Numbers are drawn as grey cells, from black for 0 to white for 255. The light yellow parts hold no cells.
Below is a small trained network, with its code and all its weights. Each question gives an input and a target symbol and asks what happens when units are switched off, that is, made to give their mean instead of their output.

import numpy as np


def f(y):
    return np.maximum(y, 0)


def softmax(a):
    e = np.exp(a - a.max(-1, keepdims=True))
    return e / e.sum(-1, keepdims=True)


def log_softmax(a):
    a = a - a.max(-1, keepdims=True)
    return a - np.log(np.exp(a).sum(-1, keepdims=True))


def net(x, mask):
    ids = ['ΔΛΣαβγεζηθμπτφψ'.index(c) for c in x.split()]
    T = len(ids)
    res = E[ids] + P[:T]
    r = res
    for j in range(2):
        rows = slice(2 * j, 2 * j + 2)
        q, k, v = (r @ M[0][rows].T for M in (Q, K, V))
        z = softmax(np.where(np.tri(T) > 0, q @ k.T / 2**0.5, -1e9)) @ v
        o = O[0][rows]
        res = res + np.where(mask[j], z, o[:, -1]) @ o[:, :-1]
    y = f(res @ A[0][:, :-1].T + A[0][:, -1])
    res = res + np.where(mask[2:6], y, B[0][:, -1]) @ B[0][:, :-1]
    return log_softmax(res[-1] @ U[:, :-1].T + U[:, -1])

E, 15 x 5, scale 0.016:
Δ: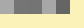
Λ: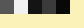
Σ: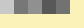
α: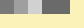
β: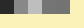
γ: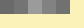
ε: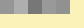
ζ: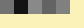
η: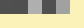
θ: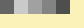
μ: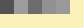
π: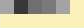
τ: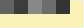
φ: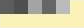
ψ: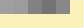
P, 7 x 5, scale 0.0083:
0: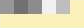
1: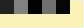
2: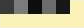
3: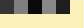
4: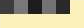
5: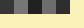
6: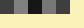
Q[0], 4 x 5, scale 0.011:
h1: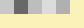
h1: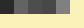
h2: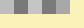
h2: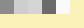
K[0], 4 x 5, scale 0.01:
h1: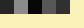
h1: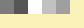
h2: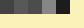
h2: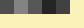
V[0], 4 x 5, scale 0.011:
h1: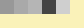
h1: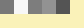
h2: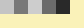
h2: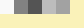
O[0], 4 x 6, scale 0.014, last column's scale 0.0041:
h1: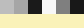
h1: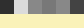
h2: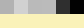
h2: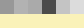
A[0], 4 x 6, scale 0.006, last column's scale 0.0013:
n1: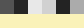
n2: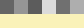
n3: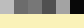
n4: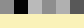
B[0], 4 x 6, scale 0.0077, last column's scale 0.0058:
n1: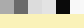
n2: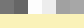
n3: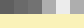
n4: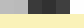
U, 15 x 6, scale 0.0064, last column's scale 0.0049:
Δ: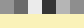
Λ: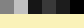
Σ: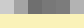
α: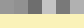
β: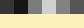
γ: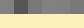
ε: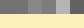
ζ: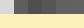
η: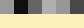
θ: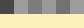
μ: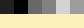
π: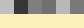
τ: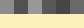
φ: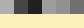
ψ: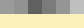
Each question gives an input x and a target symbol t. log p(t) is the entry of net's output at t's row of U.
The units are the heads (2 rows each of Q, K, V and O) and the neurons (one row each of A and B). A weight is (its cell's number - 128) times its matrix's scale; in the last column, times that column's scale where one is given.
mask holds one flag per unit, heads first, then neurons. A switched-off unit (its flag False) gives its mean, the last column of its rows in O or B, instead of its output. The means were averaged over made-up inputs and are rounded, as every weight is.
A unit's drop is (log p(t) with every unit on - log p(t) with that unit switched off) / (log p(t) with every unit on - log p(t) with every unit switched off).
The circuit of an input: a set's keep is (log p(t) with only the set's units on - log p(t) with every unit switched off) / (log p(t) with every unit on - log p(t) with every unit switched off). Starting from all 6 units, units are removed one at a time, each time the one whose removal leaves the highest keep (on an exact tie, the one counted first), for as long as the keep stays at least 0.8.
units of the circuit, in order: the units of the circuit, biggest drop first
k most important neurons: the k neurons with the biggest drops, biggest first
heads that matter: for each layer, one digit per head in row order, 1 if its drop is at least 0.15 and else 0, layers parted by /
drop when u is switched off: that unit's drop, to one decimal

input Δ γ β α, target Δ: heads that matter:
11
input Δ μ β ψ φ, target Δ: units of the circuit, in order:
[h2 h1]
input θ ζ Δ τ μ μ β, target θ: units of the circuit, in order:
[h1]
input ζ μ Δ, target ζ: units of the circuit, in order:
[h1 n4]
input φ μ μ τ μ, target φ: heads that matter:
10
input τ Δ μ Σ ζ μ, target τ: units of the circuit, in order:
[h1 h2 n1]
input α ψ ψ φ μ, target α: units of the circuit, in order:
[h2 h1]
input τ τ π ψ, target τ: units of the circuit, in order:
[h1 h2]
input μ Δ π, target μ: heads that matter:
01
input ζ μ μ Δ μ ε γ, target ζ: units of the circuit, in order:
[h1 n4]
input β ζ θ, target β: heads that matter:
01
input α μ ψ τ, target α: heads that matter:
11
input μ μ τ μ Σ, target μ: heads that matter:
01
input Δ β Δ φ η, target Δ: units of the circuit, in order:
[h2]
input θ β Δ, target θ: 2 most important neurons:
[n4 n2]
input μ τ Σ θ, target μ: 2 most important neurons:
[n4 n1]
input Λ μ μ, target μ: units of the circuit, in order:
[h2 h1]
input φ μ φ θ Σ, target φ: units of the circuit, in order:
[h1 h2]
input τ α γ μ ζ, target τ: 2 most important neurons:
[n1 n4]
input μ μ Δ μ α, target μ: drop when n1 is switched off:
0.2
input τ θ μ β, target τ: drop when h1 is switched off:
0.7
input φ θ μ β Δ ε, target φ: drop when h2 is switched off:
0.1
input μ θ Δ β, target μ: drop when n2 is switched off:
0.0
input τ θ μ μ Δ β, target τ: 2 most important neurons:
[n1 n4]
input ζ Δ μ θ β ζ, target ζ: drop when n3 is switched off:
-0.1
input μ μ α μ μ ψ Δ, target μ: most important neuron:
[n1]
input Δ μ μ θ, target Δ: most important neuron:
[n4]
